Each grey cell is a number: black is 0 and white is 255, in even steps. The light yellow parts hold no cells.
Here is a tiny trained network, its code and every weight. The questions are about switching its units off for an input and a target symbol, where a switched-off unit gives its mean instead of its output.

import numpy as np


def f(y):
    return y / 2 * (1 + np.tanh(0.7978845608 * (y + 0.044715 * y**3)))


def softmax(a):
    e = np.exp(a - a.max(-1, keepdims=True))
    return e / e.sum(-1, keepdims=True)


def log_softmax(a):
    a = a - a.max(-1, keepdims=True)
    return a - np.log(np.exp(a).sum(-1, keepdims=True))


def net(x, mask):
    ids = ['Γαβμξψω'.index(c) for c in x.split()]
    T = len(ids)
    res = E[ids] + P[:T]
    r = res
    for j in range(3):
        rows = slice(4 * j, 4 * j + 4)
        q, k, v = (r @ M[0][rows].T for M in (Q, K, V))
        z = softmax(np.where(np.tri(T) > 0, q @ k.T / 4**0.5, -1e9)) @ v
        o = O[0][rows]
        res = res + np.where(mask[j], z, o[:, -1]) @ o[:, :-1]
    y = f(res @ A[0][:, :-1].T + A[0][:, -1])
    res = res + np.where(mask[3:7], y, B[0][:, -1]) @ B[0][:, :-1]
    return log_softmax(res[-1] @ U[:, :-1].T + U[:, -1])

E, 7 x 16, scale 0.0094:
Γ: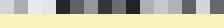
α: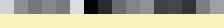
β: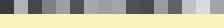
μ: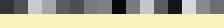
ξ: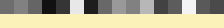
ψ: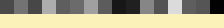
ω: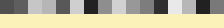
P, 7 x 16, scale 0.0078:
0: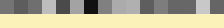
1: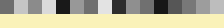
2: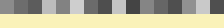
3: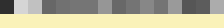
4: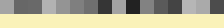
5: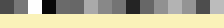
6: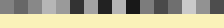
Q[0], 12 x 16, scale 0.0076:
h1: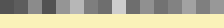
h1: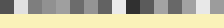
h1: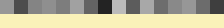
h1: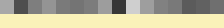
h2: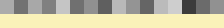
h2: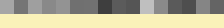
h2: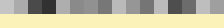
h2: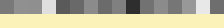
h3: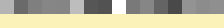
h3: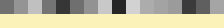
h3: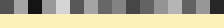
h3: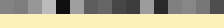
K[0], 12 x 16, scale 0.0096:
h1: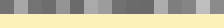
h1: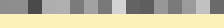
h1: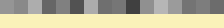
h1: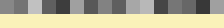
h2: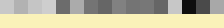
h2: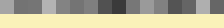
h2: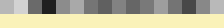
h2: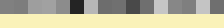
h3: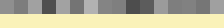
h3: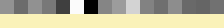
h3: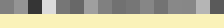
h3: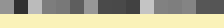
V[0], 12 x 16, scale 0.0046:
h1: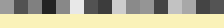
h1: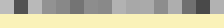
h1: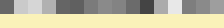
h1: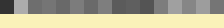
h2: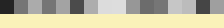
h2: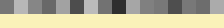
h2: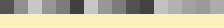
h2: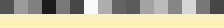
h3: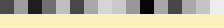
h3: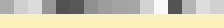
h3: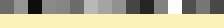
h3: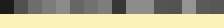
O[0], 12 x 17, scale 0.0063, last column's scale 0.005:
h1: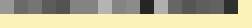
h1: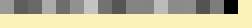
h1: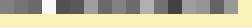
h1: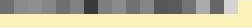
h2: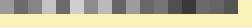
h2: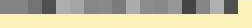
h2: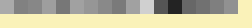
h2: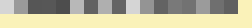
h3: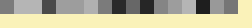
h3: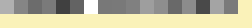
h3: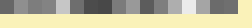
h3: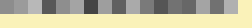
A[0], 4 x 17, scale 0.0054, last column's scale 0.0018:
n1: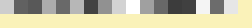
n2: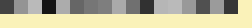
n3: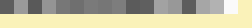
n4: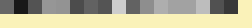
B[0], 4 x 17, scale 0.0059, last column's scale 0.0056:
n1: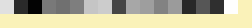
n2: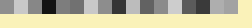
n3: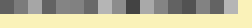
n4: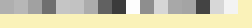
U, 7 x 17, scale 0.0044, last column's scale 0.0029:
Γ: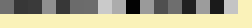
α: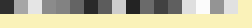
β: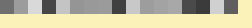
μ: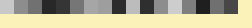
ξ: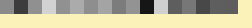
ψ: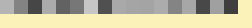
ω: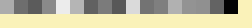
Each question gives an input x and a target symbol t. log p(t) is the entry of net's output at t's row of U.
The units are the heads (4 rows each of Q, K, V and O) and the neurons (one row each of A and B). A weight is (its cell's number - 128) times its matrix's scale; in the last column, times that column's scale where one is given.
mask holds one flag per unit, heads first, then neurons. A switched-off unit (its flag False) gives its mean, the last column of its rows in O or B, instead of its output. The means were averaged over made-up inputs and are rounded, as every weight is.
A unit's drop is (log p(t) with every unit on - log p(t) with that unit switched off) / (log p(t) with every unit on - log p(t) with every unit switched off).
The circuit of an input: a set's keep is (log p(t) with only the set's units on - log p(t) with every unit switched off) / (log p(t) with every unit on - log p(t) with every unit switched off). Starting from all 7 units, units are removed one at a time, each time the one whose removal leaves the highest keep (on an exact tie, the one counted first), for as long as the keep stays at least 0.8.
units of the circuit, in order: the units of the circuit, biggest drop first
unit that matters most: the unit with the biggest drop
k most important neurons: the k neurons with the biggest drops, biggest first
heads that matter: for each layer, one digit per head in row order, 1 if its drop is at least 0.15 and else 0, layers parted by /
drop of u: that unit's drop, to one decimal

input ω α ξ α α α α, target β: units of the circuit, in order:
(h2, n4, n2)
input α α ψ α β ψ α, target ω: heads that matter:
001
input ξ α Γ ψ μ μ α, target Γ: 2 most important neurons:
(n1, n4)
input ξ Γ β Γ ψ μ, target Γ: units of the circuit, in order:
(h3, n4)
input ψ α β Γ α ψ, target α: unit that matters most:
n1
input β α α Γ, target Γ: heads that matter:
001
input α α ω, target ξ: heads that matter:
111
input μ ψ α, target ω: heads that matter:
011
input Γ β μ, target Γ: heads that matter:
001
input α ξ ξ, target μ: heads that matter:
110
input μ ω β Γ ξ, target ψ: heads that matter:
001
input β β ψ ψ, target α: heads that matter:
000
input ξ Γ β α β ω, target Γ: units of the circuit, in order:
(h2, h3, n4)
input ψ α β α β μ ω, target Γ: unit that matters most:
h3
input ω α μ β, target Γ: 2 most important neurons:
(n4, n1)
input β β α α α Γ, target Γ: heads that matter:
011
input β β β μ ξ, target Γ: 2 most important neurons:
(n1, n4)
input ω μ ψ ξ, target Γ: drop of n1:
0.1
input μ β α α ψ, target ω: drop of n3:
0.0
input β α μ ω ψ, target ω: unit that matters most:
h3
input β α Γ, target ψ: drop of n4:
0.5
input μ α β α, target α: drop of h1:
-0.1
